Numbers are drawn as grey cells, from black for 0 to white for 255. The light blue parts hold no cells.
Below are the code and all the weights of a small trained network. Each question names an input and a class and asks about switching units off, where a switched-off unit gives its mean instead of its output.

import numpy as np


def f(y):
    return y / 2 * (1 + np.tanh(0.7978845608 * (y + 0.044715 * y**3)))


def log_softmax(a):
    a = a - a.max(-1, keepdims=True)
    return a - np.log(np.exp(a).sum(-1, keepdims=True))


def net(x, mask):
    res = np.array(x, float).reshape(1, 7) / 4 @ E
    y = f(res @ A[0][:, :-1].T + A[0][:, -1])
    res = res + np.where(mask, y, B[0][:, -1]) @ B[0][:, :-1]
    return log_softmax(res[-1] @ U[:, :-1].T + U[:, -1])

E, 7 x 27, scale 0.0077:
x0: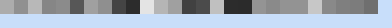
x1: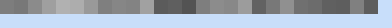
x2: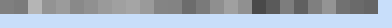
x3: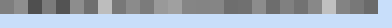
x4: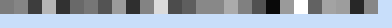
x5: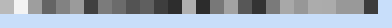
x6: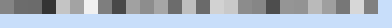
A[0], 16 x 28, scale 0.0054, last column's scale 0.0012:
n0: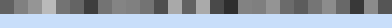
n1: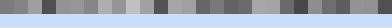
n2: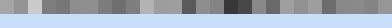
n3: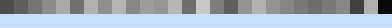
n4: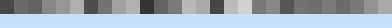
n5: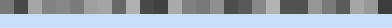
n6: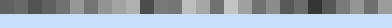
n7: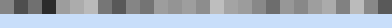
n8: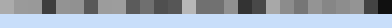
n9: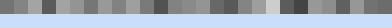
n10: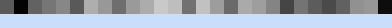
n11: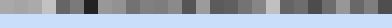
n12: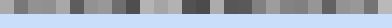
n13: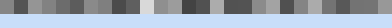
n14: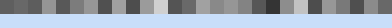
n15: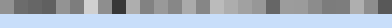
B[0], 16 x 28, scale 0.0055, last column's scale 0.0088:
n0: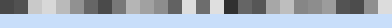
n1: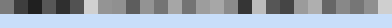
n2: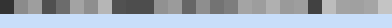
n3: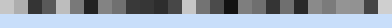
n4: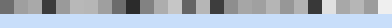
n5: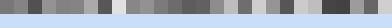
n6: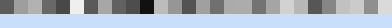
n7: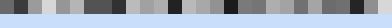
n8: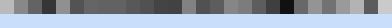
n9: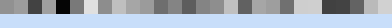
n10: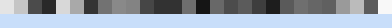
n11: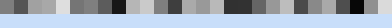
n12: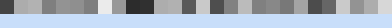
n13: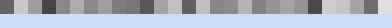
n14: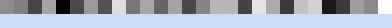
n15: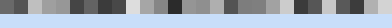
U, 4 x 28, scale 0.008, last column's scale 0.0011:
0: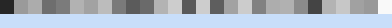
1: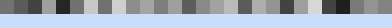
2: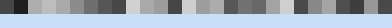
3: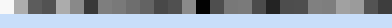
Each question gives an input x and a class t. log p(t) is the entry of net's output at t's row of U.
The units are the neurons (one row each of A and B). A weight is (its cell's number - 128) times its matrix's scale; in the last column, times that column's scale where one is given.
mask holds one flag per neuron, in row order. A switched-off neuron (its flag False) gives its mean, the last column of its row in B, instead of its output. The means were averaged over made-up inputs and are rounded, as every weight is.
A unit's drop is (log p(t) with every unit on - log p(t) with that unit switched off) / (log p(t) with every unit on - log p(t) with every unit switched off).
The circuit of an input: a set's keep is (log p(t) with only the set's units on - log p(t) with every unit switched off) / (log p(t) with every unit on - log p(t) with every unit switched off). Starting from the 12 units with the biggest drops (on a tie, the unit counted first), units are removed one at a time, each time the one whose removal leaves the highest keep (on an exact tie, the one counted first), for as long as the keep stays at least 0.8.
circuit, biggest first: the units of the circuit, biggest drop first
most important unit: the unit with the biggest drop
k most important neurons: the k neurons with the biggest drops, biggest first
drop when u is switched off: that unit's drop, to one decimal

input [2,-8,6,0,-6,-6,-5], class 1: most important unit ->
n9
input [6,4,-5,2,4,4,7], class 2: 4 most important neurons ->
(n7 n15 n4 n6)
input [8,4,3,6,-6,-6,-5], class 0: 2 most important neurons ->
(n13 n12)
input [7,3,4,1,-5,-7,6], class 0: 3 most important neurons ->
(n12 n13 n2)
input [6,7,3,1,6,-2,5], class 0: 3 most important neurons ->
(n13 n12 n2)
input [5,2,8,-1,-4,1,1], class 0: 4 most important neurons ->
(n14 n12 n13 n2)
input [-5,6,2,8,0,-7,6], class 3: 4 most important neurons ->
(n10 n3 n0 n11)
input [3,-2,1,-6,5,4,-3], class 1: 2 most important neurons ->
(n10 n14)
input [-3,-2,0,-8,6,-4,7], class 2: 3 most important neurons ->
(n15 n7 n9)
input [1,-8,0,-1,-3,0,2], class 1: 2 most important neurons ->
(n11 n0)
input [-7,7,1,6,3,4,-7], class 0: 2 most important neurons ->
(n4 n6)
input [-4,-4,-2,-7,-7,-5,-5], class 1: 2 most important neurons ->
(n9 n5)
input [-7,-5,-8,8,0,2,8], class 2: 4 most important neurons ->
(n7 n15 n12 n13)
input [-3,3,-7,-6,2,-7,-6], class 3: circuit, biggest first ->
(n10)
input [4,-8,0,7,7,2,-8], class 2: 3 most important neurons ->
(n11 n0 n9)
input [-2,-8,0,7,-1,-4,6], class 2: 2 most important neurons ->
(n7 n15)
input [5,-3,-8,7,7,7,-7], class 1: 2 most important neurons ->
(n14 n10)
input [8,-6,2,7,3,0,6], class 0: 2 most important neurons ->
(n12 n13)
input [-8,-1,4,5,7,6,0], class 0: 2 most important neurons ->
(n4 n6)
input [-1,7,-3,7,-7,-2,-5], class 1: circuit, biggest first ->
(n9)
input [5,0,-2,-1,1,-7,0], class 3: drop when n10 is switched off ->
0.9
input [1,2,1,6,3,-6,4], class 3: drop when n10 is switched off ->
0.7
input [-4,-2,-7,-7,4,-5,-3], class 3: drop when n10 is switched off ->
0.5
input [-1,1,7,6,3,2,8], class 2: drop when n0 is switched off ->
0.0
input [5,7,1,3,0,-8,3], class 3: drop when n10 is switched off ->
0.9
